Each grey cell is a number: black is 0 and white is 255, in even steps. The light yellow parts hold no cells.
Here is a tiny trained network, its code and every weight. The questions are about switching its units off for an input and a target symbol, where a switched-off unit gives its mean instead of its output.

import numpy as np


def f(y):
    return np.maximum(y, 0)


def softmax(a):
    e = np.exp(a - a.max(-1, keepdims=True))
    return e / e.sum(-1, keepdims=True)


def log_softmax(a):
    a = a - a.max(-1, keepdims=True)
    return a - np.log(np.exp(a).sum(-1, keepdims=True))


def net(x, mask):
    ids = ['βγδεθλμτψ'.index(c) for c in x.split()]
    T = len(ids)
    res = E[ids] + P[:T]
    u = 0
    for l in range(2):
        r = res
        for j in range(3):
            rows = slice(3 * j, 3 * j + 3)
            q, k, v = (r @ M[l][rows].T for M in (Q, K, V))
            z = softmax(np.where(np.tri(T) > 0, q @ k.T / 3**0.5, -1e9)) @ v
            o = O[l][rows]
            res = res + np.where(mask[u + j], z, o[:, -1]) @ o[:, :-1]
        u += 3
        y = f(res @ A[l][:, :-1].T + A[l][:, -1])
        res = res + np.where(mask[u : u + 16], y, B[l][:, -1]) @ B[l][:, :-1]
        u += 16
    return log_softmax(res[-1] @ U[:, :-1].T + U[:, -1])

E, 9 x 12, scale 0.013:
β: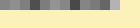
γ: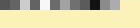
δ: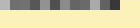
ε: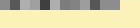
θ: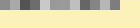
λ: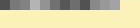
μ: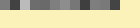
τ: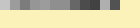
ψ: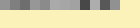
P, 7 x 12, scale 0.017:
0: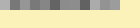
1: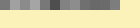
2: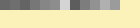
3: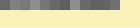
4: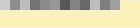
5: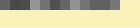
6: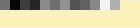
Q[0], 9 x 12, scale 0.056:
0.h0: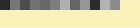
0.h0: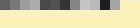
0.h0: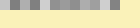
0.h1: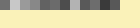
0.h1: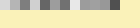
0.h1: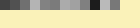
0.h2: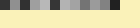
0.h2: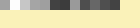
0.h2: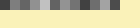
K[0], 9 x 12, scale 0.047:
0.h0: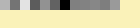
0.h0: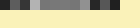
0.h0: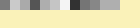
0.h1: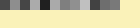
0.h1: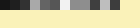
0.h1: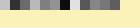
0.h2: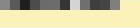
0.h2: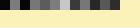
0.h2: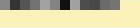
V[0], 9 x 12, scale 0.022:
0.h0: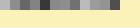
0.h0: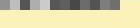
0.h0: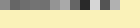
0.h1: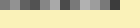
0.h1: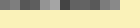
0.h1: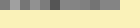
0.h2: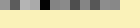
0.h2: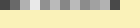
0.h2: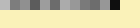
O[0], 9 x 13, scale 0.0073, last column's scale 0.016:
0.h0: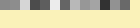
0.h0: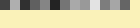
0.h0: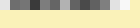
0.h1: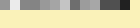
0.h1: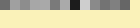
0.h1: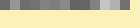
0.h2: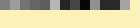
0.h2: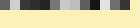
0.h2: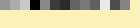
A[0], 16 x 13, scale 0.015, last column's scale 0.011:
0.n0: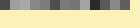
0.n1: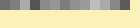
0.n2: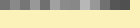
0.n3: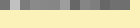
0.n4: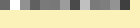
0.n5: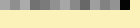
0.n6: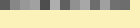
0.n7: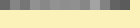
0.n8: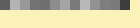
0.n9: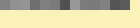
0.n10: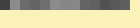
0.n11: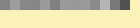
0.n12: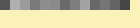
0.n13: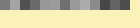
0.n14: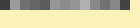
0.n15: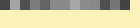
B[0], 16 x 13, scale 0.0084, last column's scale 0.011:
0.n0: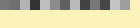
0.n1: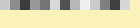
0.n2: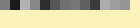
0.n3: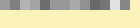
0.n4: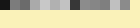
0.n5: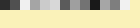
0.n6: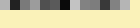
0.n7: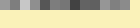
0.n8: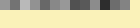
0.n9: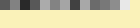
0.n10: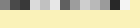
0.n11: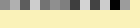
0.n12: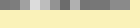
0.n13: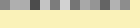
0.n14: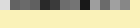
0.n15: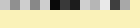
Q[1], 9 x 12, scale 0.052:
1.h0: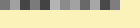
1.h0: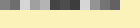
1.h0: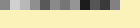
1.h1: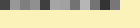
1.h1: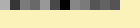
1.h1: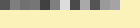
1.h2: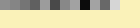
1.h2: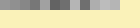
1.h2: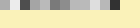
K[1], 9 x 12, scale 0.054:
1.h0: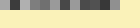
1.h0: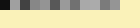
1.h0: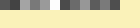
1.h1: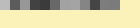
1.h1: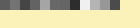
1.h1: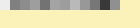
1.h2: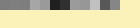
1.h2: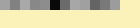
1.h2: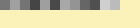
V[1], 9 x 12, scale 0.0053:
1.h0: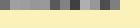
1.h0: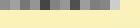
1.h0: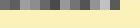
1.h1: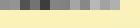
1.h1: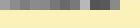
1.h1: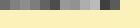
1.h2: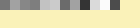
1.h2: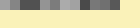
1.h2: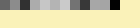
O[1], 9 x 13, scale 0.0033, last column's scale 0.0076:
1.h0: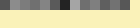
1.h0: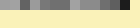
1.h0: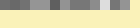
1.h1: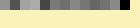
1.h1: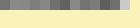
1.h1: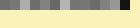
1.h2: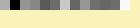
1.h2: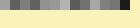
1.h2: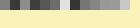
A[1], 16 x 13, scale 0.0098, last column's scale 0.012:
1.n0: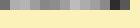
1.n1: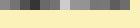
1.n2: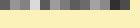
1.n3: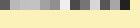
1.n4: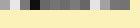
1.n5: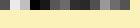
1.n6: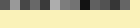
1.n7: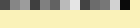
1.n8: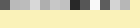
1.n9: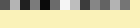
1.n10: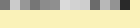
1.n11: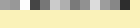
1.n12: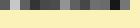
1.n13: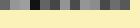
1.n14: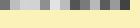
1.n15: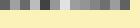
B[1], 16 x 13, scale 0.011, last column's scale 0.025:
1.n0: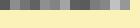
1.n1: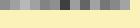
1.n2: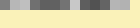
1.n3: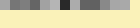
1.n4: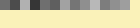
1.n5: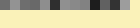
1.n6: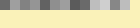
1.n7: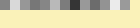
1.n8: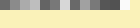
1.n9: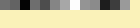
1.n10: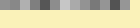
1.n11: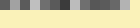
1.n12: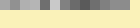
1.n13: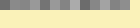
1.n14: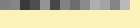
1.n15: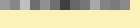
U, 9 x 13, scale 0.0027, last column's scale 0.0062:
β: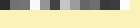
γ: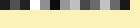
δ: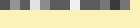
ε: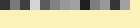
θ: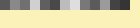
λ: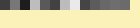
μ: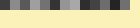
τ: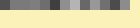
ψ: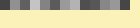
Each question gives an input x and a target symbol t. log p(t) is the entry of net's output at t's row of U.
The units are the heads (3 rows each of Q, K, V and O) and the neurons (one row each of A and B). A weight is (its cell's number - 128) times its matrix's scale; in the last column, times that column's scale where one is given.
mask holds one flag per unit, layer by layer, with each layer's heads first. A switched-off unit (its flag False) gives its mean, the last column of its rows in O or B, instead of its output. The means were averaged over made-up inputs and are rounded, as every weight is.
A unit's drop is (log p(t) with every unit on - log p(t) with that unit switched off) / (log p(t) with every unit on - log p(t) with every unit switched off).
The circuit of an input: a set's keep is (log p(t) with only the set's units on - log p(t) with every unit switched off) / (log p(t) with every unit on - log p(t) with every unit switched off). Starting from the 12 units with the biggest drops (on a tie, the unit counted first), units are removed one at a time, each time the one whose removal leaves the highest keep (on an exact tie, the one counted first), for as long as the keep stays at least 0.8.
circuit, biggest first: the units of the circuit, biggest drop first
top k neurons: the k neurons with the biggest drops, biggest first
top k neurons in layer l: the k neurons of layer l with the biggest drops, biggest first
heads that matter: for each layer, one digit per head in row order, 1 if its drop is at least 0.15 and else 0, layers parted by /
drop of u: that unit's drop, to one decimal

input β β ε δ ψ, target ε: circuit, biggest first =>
0.h2, 1.n6
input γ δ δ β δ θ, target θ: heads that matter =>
001 / 000
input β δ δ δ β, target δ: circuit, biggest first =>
0.h2, 1.n11, 0.h0, 0.n1
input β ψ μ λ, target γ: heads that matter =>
101 / 000
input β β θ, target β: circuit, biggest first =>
0.h2, 1.n8
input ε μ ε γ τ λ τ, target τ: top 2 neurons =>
1.n4, 0.n1
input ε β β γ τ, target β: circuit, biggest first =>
0.h2, 1.n8
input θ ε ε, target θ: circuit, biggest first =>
0.h2, 1.n10
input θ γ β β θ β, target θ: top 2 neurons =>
1.n10, 0.n11
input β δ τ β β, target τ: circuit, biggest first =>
1.n4, 0.h2, 0.h0
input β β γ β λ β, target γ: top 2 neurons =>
0.n15, 1.n8
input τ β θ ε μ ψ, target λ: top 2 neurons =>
1.n9, 0.n5
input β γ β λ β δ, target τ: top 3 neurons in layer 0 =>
0.n5, 0.n10, 0.n1
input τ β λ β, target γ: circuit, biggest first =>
0.n15, 0.h0, 0.h2, 1.n8
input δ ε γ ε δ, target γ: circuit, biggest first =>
0.h0, 0.h1
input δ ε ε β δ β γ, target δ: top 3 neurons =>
0.n1, 1.n11, 0.n5
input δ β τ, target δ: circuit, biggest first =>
0.h2, 0.h0, 1.n11, 0.n1
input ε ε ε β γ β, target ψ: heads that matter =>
011 / 000
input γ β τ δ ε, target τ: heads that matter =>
101 / 000
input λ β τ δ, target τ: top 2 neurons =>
1.n4, 0.n1
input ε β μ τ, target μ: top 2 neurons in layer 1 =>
1.n5, 1.n8
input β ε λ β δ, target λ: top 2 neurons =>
1.n9, 0.n10
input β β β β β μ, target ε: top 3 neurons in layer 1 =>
1.n6, 1.n12, 1.n8
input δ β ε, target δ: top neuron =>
1.n11
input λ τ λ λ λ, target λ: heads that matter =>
001 / 000
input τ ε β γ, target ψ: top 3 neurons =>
1.n7, 0.n0, 0.n10
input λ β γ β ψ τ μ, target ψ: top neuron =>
1.n7
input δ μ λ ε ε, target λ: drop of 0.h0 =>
0.1
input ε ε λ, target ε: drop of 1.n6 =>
0.2
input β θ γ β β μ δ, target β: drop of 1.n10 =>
0.0
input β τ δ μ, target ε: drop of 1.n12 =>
0.1
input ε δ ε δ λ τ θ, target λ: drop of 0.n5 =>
0.1
